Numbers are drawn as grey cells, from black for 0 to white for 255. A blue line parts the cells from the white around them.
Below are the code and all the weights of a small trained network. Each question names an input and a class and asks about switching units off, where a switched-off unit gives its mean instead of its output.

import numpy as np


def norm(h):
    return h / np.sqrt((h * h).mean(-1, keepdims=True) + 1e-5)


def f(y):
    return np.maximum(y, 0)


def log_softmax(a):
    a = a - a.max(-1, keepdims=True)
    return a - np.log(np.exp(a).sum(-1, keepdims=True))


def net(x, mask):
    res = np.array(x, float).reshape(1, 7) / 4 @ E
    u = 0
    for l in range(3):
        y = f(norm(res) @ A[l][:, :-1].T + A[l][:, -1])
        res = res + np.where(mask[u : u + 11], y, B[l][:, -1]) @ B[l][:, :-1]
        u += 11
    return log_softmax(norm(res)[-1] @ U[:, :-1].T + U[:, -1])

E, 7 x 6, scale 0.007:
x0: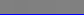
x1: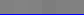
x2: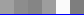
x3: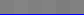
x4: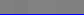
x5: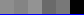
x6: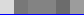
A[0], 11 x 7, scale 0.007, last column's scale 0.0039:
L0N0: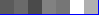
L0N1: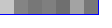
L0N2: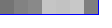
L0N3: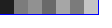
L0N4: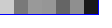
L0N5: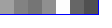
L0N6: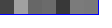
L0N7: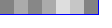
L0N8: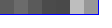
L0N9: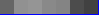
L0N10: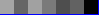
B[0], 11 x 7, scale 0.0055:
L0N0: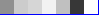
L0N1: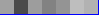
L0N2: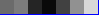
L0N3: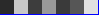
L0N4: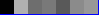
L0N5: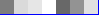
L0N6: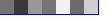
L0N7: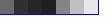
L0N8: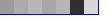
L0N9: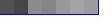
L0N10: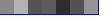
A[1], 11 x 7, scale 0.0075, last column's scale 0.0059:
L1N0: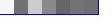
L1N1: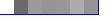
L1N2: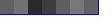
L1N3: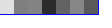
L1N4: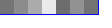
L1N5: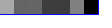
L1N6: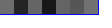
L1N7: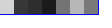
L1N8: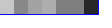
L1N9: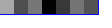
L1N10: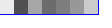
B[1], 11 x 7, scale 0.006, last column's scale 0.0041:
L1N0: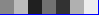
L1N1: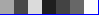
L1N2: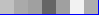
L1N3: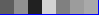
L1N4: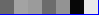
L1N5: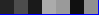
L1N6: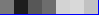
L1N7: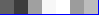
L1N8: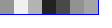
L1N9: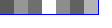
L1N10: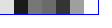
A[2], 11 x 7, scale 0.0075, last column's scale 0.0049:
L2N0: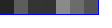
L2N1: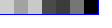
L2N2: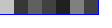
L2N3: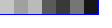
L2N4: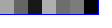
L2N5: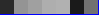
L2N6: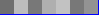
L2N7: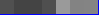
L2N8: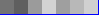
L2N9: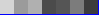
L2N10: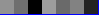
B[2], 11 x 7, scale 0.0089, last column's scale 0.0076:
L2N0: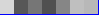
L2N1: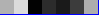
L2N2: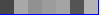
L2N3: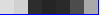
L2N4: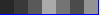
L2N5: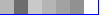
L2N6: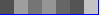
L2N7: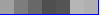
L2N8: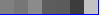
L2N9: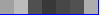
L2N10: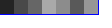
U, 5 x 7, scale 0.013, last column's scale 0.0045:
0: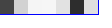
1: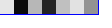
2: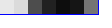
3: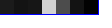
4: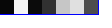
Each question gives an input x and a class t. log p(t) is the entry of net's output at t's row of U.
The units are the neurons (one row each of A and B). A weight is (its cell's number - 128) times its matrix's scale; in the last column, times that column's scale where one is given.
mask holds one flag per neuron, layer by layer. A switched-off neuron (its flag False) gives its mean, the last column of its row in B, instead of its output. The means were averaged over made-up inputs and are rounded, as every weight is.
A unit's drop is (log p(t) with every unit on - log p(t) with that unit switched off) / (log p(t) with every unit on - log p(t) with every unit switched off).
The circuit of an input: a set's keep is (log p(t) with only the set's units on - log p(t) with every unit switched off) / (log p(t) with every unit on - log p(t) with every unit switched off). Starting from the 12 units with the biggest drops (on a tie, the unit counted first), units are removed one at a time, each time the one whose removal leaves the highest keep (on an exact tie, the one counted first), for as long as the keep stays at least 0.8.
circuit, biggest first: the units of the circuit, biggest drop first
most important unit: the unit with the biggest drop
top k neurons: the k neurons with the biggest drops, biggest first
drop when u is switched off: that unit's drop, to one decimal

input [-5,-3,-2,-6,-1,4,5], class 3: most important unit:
L0N0
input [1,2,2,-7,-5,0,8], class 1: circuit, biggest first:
[L0N0; L1N7]
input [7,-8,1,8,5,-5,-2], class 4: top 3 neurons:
[L0N2; L0N7; L0N5]
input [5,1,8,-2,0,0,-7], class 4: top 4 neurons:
[L0N7; L0N0; L0N2; L0N8]
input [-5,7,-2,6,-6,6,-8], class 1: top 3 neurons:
[L0N0; L0N5; L2N0]
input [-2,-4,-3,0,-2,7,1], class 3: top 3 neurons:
[L0N3; L0N0; L0N5]
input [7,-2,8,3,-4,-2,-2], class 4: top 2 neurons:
[L0N7; L0N2]
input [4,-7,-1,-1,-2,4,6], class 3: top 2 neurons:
[L0N0; L0N5]
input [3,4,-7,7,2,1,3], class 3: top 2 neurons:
[L0N5; L0N0]
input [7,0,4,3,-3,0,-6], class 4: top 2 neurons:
[L0N0; L0N7]
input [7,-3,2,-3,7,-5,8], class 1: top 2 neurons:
[L0N7; L1N7]
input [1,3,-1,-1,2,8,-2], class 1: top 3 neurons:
[L0N0; L0N5; L1N6]
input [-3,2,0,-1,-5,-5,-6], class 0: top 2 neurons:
[L0N0; L0N8]
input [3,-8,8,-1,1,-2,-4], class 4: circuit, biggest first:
[L0N7]
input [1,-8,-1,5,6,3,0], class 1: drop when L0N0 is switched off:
0.7
